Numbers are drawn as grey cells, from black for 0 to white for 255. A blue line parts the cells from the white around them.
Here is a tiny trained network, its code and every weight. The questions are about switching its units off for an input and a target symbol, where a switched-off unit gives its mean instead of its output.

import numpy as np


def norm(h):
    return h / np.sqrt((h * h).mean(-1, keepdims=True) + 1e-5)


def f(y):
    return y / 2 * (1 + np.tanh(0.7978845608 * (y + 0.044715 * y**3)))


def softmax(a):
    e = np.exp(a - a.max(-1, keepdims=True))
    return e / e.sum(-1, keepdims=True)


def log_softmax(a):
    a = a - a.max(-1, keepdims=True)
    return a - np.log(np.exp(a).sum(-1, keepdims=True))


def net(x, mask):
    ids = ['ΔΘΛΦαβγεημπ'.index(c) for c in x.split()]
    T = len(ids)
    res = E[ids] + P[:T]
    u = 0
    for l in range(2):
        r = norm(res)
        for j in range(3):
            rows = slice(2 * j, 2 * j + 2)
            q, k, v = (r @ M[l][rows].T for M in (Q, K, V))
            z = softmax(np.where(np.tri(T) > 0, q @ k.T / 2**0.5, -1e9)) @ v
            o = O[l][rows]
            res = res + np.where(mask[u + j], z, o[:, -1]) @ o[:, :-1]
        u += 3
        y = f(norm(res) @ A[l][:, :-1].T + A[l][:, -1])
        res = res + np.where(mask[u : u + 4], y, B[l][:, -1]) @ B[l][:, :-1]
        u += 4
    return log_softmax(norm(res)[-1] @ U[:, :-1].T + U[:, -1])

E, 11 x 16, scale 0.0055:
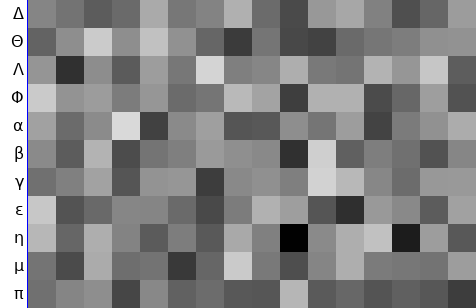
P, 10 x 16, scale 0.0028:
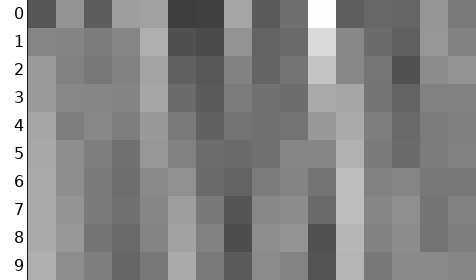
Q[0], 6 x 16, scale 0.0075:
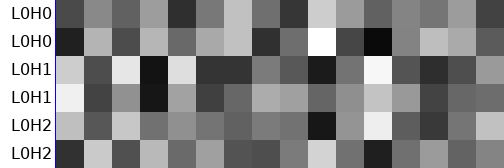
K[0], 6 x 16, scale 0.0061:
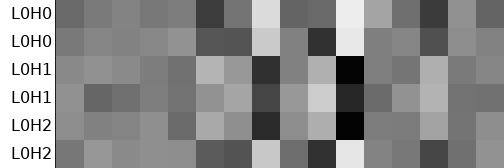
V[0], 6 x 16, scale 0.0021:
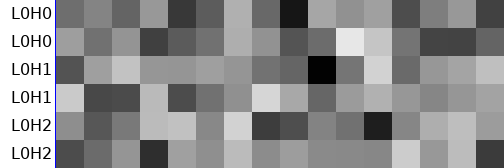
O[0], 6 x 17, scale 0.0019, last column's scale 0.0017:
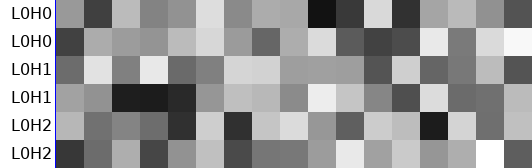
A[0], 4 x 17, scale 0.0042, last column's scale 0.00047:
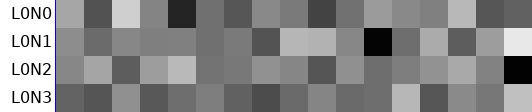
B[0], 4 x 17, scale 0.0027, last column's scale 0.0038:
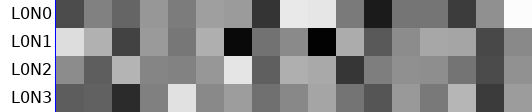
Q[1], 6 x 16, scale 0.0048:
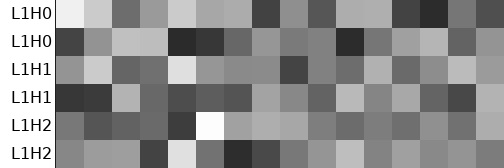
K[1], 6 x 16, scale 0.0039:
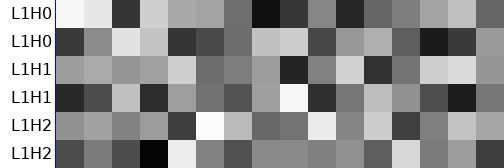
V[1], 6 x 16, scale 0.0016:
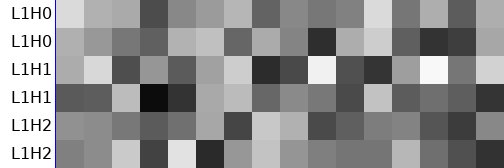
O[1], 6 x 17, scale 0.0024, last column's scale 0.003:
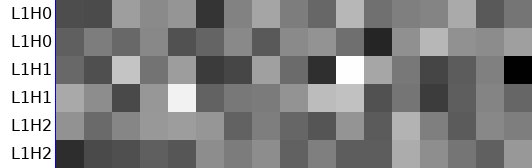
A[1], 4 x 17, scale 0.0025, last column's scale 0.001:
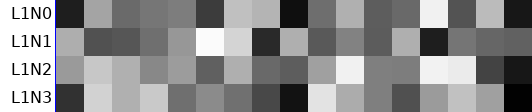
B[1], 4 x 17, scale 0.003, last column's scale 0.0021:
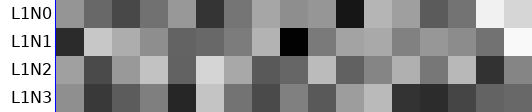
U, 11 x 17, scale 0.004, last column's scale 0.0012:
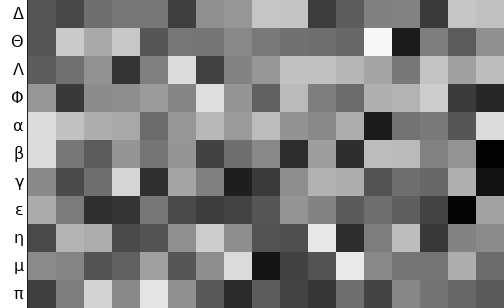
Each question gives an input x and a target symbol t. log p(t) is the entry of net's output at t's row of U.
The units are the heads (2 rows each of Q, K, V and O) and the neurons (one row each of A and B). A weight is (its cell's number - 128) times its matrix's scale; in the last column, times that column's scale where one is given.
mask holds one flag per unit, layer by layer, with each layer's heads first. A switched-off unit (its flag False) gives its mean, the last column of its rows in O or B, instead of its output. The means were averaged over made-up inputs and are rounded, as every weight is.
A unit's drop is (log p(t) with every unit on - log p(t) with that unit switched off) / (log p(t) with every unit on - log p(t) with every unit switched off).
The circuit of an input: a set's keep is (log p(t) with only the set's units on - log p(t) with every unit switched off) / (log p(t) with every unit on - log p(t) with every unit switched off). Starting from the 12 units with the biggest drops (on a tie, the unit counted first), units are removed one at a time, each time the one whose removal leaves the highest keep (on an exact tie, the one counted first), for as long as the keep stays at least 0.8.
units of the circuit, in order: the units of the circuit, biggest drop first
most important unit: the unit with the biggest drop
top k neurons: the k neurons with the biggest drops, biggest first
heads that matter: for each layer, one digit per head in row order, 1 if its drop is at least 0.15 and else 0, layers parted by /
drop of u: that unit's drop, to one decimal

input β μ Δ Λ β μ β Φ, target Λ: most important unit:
L0H2
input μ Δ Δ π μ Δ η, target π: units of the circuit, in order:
[L0H1 L0H0 L0H2]
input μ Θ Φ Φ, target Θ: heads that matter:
110 / 000
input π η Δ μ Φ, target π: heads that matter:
010 / 000
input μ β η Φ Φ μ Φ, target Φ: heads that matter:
001 / 100
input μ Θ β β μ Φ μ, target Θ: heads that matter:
110 / 000
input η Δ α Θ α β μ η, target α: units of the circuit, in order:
[L1H2 L0H0 L0N0]
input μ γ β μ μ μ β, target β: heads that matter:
100 / 000
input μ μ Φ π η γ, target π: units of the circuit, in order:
[L0H1 L0H2]
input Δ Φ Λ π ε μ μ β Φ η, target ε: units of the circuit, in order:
[L0H1 L0H0 L0N0]
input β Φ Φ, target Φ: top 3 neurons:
[L1N2 L0N0 L0N2]
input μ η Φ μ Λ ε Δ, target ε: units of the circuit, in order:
[L0H0 L0H1]
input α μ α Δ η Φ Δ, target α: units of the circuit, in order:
[L1H2 L0H2 L0H0]
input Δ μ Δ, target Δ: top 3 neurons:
[L1N0 L1N1 L0N2]
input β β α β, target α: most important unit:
L1H2
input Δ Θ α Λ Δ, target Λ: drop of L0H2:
1.1
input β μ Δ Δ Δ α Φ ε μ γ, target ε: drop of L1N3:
0.0
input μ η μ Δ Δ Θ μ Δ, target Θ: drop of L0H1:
0.7
